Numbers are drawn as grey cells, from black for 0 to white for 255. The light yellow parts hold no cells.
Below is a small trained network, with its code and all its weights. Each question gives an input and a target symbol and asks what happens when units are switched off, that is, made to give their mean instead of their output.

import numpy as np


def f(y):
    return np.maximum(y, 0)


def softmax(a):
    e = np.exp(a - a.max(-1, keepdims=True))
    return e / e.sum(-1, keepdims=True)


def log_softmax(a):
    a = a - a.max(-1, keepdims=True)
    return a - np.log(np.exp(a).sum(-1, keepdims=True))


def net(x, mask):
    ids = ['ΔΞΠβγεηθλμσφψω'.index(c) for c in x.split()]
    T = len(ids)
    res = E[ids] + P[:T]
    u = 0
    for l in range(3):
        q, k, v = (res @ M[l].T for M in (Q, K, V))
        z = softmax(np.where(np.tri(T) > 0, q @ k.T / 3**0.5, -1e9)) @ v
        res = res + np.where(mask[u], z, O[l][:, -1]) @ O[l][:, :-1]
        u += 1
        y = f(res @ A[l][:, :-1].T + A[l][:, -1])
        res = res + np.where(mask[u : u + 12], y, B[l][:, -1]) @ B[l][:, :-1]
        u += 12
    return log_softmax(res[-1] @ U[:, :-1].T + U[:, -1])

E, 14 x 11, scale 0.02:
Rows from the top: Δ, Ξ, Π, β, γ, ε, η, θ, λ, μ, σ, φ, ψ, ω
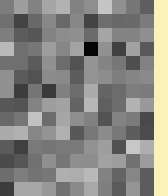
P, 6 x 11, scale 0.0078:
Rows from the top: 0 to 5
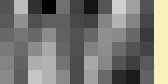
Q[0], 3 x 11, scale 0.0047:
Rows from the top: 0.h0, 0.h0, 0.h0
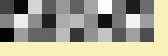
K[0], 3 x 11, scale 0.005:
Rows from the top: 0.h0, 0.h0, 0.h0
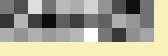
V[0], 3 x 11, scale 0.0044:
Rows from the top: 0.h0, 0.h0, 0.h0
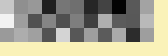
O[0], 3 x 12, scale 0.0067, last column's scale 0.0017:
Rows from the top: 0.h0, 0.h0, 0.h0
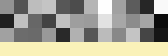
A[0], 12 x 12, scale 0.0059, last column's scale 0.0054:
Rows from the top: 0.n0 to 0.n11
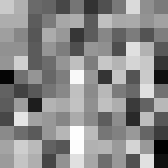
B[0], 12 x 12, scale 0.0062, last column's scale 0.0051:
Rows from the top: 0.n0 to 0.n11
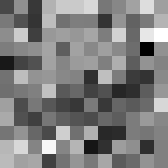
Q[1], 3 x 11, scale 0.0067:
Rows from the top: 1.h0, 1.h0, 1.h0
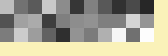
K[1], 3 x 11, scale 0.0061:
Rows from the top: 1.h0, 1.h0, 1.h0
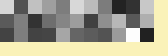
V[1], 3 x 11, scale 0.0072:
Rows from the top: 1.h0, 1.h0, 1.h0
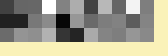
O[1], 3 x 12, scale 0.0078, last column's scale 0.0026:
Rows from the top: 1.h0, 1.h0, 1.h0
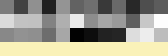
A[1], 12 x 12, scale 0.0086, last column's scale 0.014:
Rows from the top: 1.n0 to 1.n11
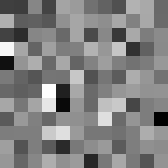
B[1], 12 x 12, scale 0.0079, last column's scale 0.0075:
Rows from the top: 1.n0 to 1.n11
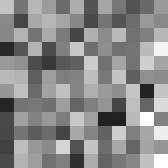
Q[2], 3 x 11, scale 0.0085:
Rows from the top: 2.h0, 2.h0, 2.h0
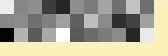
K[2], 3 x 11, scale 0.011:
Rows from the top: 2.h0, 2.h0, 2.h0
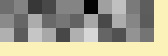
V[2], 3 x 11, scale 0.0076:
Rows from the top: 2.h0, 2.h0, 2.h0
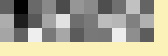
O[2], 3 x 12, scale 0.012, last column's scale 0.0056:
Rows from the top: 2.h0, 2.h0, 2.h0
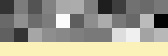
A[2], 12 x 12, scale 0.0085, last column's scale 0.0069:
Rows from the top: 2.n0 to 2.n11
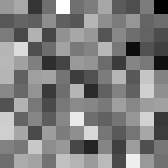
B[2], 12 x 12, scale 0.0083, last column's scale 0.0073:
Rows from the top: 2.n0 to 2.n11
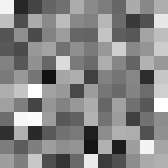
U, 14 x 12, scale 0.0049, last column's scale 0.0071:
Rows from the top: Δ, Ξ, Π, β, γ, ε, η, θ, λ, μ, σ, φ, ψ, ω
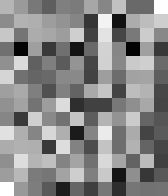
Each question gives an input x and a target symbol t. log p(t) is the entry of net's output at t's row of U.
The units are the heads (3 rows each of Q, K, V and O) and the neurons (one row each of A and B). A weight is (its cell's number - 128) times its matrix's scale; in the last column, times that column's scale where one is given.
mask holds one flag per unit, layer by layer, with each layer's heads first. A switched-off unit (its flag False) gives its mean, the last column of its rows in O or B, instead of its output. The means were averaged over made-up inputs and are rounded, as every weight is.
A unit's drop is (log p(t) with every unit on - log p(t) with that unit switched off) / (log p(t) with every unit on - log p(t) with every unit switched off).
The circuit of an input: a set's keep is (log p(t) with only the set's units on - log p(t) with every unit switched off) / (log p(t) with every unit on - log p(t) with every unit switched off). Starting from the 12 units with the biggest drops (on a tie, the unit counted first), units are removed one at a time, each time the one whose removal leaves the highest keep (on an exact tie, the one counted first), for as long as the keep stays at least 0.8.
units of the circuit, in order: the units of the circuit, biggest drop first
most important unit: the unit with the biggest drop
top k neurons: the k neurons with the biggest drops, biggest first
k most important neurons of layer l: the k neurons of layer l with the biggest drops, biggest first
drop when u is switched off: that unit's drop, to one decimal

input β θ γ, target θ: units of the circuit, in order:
2.h0, 1.h0
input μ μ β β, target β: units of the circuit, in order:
1.h0, 0.h0
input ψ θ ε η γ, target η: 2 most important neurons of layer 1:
1.n7, 1.n6
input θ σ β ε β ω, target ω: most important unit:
0.h0
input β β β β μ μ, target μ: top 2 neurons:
0.n7, 1.n6
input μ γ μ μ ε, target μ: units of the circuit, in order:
1.h0, 1.n6
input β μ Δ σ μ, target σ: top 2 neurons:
2.n5, 1.n2
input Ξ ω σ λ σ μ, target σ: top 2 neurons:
2.n5, 0.n2
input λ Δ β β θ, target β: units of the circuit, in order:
1.h0, 1.n6
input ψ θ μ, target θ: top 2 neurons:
1.n11, 0.n2
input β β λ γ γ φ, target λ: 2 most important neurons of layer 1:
1.n9, 1.n7
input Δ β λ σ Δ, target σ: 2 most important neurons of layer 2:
2.n5, 2.n6
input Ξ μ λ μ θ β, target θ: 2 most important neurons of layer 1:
1.n11, 1.n9
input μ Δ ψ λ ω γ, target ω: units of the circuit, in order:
2.h0
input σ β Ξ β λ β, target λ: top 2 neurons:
0.n2, 1.n9
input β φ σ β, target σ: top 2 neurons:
2.n5, 0.n2
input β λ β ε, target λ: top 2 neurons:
1.n11, 0.n2
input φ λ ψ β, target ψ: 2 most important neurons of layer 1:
1.n7, 1.n6
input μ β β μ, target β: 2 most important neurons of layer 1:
1.n3, 1.n4
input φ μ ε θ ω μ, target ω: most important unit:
1.h0
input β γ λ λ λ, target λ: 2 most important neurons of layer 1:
1.n11, 1.n6
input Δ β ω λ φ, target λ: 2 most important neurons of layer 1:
1.n7, 1.n11
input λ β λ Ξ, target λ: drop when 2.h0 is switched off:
0.9
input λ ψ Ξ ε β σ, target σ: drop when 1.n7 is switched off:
0.2
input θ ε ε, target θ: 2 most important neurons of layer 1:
1.n0, 1.n11
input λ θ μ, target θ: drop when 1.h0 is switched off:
0.3
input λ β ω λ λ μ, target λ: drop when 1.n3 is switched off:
0.2
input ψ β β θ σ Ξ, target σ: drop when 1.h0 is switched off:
0.4
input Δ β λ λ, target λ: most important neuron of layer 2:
2.n6
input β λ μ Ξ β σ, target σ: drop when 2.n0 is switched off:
0.0
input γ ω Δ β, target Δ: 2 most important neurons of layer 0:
0.n0, 0.n2
